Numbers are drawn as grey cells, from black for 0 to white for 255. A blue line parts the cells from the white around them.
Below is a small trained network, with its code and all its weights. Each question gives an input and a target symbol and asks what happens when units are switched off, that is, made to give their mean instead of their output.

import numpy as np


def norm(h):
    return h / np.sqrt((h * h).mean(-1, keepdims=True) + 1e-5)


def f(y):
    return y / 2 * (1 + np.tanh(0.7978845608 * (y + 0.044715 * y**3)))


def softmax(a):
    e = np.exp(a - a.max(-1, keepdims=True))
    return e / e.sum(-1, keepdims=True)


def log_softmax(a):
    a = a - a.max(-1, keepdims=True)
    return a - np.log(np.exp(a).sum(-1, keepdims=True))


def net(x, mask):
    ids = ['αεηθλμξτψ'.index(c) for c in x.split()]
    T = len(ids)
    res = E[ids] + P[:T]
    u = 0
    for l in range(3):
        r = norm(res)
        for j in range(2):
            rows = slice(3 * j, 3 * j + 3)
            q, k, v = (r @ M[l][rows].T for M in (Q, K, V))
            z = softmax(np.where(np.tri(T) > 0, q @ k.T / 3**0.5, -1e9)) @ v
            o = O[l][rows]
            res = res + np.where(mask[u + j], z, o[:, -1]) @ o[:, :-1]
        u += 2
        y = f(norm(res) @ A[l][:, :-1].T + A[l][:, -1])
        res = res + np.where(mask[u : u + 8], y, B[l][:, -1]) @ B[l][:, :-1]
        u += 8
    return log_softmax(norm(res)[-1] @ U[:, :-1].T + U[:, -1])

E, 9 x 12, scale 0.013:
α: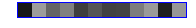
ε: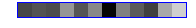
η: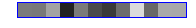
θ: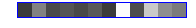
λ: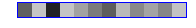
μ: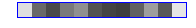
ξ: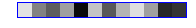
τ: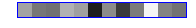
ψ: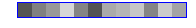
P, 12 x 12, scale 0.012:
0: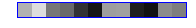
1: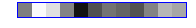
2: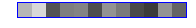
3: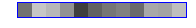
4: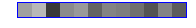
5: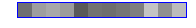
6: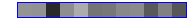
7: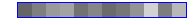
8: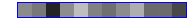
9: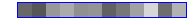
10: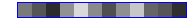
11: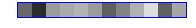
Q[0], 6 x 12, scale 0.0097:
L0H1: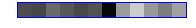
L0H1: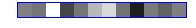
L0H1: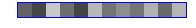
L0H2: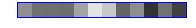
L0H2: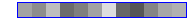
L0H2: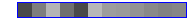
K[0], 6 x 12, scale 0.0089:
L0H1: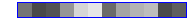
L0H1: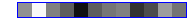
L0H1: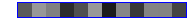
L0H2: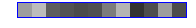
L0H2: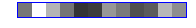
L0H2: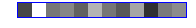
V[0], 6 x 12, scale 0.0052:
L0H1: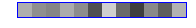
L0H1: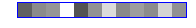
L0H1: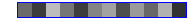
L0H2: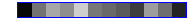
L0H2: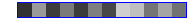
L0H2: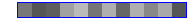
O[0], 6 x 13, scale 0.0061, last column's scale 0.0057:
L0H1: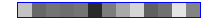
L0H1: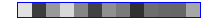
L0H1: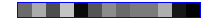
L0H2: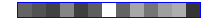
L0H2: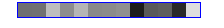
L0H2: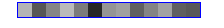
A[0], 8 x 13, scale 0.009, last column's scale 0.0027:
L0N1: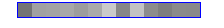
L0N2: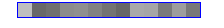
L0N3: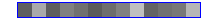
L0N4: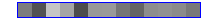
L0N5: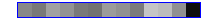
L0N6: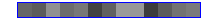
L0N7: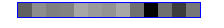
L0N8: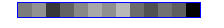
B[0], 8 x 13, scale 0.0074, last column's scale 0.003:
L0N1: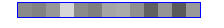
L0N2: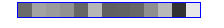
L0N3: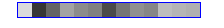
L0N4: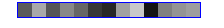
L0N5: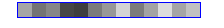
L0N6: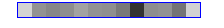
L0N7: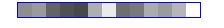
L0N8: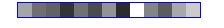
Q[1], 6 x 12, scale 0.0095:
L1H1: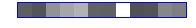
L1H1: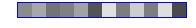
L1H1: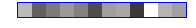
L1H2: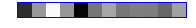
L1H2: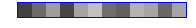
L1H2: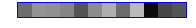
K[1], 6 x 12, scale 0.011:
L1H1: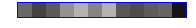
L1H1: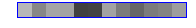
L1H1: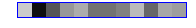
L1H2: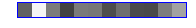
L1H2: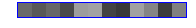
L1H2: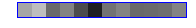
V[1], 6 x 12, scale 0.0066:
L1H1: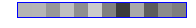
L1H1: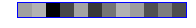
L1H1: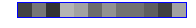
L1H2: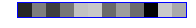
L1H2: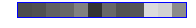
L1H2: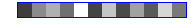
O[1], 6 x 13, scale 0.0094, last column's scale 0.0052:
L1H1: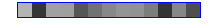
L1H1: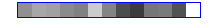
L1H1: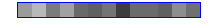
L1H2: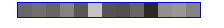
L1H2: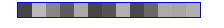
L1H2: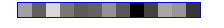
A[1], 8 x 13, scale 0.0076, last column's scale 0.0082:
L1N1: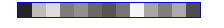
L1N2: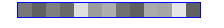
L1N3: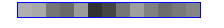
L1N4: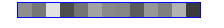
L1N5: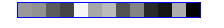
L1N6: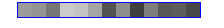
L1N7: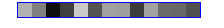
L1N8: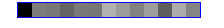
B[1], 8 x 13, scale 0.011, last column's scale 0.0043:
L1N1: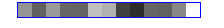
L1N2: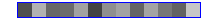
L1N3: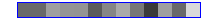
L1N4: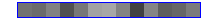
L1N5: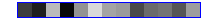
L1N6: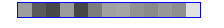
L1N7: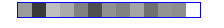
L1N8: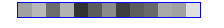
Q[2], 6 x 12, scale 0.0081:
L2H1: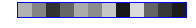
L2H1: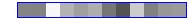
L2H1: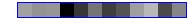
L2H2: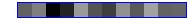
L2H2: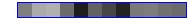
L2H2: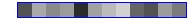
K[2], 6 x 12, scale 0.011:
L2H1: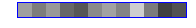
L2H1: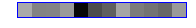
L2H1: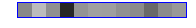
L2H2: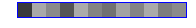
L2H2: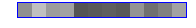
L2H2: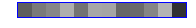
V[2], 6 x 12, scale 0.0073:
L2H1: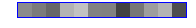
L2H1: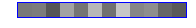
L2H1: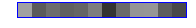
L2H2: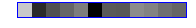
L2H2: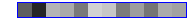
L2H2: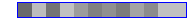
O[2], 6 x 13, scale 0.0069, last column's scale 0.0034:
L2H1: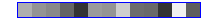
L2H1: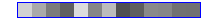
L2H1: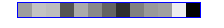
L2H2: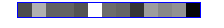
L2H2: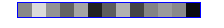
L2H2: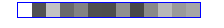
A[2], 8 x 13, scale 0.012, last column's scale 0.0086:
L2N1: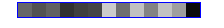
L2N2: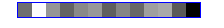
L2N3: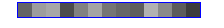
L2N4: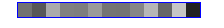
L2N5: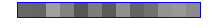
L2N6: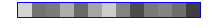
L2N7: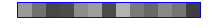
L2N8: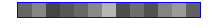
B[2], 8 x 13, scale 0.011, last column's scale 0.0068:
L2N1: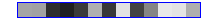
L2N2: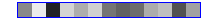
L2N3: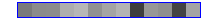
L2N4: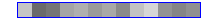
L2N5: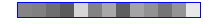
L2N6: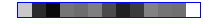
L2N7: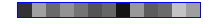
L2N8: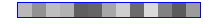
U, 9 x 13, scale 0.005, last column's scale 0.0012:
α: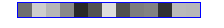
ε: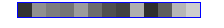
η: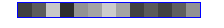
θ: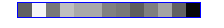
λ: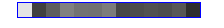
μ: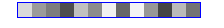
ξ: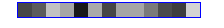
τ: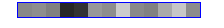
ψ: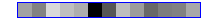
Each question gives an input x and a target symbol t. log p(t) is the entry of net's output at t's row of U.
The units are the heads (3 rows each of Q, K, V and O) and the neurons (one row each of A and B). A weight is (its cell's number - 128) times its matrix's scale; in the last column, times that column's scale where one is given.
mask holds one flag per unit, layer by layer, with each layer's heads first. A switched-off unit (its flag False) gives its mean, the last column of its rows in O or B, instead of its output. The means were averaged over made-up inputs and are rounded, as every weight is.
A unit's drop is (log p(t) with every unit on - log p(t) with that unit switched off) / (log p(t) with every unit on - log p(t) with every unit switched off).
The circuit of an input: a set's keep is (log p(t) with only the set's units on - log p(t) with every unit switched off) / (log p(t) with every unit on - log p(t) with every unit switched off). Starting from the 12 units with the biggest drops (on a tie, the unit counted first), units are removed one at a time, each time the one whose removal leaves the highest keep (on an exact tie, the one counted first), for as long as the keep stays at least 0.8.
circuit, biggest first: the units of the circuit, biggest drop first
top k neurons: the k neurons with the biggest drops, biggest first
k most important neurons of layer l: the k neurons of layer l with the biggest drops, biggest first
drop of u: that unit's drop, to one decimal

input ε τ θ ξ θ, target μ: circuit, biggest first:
(L1H2)
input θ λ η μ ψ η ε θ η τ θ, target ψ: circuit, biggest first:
(L1H2 L1N7)
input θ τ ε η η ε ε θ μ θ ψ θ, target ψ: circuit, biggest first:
(L0H2 L2N6 L1N1)
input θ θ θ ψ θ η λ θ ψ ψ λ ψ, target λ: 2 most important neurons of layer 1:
(L1N1 L1N3)
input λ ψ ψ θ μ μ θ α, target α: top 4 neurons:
(L1N8 L1N1 L2N8 L2N6)
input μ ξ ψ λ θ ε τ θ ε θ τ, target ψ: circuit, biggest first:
(L1H2 L2N6 L1N1)
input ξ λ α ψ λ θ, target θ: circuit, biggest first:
(L1H1 L1H2 L2N2)
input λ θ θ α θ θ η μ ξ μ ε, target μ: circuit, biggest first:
(L1H2 L2H1)
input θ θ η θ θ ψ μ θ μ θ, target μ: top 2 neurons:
(L2N5 L2N4)
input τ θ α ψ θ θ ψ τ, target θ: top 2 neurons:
(L0N3 L0N2)
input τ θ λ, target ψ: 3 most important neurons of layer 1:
(L1N3 L1N1 L1N7)
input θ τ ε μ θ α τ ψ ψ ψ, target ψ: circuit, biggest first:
(L0N4 L0H1 L2N6)
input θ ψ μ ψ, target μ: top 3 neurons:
(L2N5 L0N2 L2N4)
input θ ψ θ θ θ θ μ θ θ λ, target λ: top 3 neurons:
(L1N6 L2N6 L0N2)
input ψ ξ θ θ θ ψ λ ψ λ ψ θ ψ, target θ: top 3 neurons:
(L1N7 L0N8 L1N6)
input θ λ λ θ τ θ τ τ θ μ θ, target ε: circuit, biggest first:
(L2N7)
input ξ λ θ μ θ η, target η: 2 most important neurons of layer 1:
(L1N1 L1N4)
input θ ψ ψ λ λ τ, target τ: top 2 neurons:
(L0N5 L2N1)
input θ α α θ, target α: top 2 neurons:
(L1N8 L0N3)
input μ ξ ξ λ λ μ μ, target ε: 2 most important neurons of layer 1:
(L1N3 L1N5)
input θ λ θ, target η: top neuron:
(L1N5)
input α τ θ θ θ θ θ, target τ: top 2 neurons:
(L0N8 L2N1)
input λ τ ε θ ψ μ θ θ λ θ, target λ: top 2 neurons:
(L1N6 L0N8)
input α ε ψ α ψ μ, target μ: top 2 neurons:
(L2N4 L1N1)
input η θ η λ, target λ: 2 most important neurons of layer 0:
(L0N8 L0N7)
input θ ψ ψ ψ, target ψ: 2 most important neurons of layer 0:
(L0N4 L0N7)
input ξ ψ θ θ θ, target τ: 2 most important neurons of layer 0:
(L0N7 L0N8)
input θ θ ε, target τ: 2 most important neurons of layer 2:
(L2N1 L2N8)
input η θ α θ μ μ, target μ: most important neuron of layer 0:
(L0N6)
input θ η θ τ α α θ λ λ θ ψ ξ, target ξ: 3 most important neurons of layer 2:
(L2N5 L2N6 L2N2)
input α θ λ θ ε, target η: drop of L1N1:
0.0
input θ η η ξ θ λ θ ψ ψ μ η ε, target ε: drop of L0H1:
0.1
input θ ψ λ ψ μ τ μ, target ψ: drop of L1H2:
0.9
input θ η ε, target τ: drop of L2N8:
0.1
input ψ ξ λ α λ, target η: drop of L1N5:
1.0
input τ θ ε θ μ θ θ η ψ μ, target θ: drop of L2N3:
0.1
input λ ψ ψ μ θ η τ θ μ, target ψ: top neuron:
(L1N7)
